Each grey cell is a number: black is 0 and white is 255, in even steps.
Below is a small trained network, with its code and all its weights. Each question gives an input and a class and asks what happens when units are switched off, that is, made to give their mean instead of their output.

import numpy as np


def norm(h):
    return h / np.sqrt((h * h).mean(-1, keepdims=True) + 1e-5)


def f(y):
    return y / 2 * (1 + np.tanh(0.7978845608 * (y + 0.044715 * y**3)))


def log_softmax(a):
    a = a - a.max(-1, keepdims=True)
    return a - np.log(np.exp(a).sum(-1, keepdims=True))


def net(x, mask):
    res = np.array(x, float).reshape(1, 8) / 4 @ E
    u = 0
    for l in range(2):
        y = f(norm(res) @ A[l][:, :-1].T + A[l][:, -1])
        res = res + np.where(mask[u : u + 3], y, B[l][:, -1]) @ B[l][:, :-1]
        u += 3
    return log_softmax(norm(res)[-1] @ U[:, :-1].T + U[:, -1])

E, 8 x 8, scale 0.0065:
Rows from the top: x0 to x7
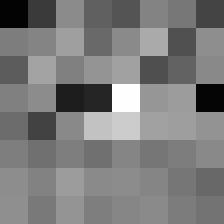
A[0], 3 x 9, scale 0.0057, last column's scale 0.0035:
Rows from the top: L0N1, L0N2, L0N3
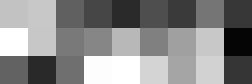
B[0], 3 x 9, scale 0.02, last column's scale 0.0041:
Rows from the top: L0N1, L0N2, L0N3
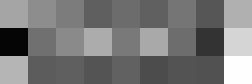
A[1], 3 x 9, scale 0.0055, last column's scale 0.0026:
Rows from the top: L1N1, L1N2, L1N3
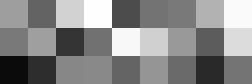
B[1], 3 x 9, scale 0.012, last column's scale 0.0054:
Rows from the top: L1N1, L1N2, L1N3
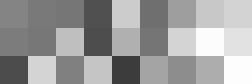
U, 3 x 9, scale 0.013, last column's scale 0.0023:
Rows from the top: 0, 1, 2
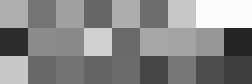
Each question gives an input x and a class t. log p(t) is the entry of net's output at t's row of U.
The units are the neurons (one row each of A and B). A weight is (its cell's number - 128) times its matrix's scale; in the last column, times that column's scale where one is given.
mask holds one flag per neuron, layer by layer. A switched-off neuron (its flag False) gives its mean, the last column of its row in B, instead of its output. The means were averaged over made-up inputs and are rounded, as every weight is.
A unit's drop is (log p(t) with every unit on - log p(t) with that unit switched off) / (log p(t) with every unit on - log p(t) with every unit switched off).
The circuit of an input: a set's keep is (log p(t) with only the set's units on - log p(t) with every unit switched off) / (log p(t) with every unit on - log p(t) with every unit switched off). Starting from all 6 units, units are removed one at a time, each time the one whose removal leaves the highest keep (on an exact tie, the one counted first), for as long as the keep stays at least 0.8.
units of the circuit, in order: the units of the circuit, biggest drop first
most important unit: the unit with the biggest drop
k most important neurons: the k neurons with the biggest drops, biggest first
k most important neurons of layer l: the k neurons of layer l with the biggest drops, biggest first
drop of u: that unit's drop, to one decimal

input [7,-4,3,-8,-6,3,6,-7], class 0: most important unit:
L0N2
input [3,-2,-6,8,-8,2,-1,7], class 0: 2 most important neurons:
(L0N3, L1N2)
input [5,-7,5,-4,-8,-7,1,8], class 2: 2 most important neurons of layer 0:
(L0N2, L0N1)
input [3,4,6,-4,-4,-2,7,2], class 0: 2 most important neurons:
(L0N2, L0N3)
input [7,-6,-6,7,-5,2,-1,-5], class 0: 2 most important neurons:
(L0N2, L0N3)
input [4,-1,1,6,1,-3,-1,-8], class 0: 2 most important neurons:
(L1N2, L0N2)
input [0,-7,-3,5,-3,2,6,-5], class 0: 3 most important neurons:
(L0N3, L1N2, L0N2)
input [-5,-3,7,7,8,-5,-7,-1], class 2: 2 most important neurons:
(L0N3, L1N1)
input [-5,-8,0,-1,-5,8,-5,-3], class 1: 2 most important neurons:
(L0N2, L0N3)
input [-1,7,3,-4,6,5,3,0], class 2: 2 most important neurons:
(L0N3, L1N2)
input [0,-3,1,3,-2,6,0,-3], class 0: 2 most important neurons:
(L0N3, L0N2)
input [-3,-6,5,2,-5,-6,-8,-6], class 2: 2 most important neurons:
(L0N1, L1N3)
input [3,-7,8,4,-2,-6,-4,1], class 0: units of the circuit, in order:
(L0N2, L0N3)
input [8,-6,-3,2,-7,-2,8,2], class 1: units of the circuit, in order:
(L1N3)
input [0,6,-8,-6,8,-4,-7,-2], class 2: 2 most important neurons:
(L0N3, L1N2)
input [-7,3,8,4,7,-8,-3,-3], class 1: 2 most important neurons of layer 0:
(L0N2, L0N1)
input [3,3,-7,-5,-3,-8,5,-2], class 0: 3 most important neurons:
(L0N2, L0N3, L1N1)
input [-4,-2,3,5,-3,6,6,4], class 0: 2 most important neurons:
(L1N2, L0N3)
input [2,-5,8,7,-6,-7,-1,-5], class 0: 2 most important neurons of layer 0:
(L0N3, L0N2)
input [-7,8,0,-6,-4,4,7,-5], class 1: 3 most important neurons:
(L0N2, L1N2, L0N3)
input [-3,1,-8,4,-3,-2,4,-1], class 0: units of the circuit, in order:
(L1N2)
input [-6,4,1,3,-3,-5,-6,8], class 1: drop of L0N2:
1.4
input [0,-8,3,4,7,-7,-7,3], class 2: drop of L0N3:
1.8
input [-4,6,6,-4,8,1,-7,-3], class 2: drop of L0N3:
1.0
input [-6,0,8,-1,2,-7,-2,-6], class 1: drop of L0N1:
0.0
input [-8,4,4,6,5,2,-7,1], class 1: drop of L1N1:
0.2
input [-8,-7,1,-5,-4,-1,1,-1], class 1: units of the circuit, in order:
(L0N2)
